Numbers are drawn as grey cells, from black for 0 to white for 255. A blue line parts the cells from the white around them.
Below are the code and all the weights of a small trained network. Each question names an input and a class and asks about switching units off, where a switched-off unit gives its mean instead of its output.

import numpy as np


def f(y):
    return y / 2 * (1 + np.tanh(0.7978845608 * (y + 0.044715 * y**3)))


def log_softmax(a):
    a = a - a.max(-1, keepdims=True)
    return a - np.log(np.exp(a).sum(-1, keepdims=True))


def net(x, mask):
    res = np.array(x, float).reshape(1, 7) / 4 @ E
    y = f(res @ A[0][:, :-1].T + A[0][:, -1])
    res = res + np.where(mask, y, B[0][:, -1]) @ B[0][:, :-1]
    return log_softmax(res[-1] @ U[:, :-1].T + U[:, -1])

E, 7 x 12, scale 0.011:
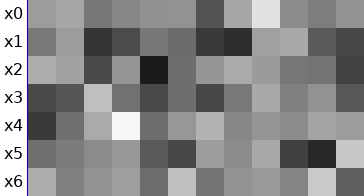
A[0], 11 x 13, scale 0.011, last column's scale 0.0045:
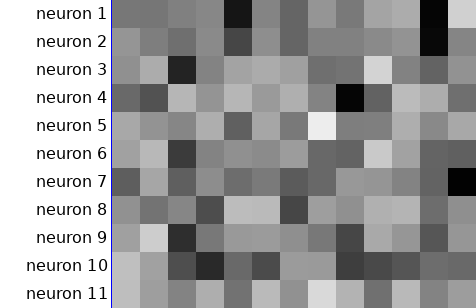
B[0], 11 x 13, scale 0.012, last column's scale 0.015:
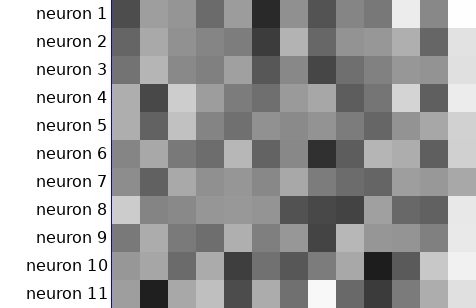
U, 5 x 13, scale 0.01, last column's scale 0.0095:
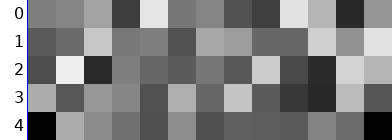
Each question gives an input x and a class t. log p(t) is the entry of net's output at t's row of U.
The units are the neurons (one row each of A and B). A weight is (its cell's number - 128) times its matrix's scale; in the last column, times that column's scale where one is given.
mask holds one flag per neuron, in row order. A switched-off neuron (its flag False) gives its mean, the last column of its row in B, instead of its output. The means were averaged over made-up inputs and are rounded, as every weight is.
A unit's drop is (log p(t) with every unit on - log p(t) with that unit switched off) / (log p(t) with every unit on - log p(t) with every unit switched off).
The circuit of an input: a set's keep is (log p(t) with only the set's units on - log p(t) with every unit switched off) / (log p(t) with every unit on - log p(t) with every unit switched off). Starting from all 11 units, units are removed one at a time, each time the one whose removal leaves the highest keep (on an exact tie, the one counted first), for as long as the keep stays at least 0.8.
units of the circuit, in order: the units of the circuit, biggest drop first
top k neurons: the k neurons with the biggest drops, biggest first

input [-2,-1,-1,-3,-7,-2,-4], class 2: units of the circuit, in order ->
(neuron 10)
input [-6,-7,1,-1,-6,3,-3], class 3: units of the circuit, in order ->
(neuron 10; neuron 1)
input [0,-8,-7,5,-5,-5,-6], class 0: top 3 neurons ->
(neuron 10; neuron 11; neuron 8)
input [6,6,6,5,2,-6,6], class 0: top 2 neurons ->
(neuron 8; neuron 6)
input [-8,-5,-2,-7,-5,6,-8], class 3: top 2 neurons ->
(neuron 10; neuron 4)
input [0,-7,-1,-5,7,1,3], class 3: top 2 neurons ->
(neuron 11; neuron 1)
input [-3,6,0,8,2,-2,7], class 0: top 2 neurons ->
(neuron 11; neuron 10)
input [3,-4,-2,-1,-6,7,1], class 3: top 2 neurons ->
(neuron 1; neuron 9)
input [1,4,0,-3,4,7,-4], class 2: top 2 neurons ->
(neuron 11; neuron 4)
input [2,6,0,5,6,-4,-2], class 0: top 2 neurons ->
(neuron 11; neuron 10)
